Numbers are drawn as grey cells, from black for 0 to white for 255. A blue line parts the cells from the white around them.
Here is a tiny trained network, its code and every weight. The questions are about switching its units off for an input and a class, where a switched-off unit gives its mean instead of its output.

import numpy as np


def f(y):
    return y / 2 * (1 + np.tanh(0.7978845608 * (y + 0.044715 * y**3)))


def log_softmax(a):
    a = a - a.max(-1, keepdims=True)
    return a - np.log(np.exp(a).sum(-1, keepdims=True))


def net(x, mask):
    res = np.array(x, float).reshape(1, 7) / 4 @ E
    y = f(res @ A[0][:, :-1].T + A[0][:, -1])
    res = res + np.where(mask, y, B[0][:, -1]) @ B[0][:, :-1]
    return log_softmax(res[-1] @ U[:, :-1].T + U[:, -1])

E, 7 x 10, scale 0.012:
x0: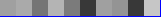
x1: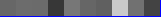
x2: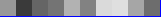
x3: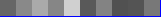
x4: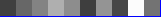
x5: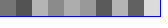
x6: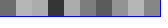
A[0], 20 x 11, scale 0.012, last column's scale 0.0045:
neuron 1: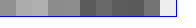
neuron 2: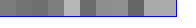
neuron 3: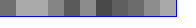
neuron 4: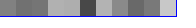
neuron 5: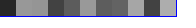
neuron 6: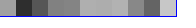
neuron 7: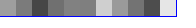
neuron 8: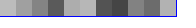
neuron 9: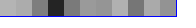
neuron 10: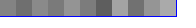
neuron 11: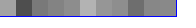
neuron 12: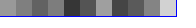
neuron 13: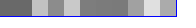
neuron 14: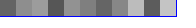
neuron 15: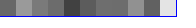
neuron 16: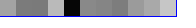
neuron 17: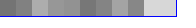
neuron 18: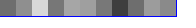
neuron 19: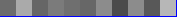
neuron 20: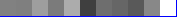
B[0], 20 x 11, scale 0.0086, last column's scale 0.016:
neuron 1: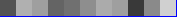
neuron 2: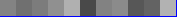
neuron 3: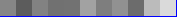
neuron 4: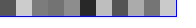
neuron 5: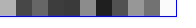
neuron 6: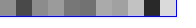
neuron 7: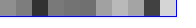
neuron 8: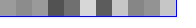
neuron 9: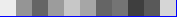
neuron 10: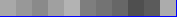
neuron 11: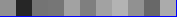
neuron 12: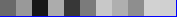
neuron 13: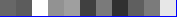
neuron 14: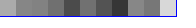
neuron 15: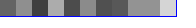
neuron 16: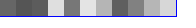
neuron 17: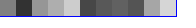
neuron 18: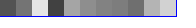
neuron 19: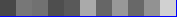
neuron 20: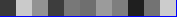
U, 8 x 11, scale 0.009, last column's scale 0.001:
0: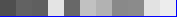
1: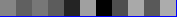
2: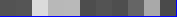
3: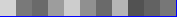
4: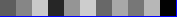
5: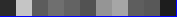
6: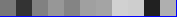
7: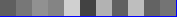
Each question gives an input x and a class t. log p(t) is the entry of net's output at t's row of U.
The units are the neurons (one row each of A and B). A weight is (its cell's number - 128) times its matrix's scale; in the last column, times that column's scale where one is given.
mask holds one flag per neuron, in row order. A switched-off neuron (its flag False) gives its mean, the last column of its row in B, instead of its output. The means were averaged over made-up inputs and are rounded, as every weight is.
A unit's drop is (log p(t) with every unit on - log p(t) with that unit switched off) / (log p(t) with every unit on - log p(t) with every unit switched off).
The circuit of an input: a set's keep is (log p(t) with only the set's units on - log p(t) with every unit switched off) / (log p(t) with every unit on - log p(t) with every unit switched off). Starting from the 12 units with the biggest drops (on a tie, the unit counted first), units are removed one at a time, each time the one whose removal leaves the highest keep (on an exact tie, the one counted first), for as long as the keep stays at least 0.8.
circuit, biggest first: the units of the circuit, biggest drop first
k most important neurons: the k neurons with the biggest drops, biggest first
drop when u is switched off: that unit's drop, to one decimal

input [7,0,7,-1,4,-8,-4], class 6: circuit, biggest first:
[neuron 7]
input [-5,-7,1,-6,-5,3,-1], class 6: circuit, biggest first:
[neuron 6; neuron 11]
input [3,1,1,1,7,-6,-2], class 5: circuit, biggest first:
[neuron 4; neuron 19]
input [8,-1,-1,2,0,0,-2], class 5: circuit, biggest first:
[neuron 20; neuron 4]
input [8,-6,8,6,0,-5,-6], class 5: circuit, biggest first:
[neuron 12; neuron 4]
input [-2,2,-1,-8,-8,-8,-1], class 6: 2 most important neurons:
[neuron 7; neuron 6]
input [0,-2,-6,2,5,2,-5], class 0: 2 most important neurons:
[neuron 12; neuron 16]
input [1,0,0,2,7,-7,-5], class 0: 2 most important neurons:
[neuron 12; neuron 16]
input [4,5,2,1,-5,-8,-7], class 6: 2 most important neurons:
[neuron 7; neuron 6]
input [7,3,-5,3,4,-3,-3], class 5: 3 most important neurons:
[neuron 20; neuron 4; neuron 1]
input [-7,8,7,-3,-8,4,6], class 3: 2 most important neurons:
[neuron 9; neuron 10]
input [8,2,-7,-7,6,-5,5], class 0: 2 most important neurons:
[neuron 16; neuron 12]
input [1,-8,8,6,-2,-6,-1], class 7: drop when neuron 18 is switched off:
-0.1
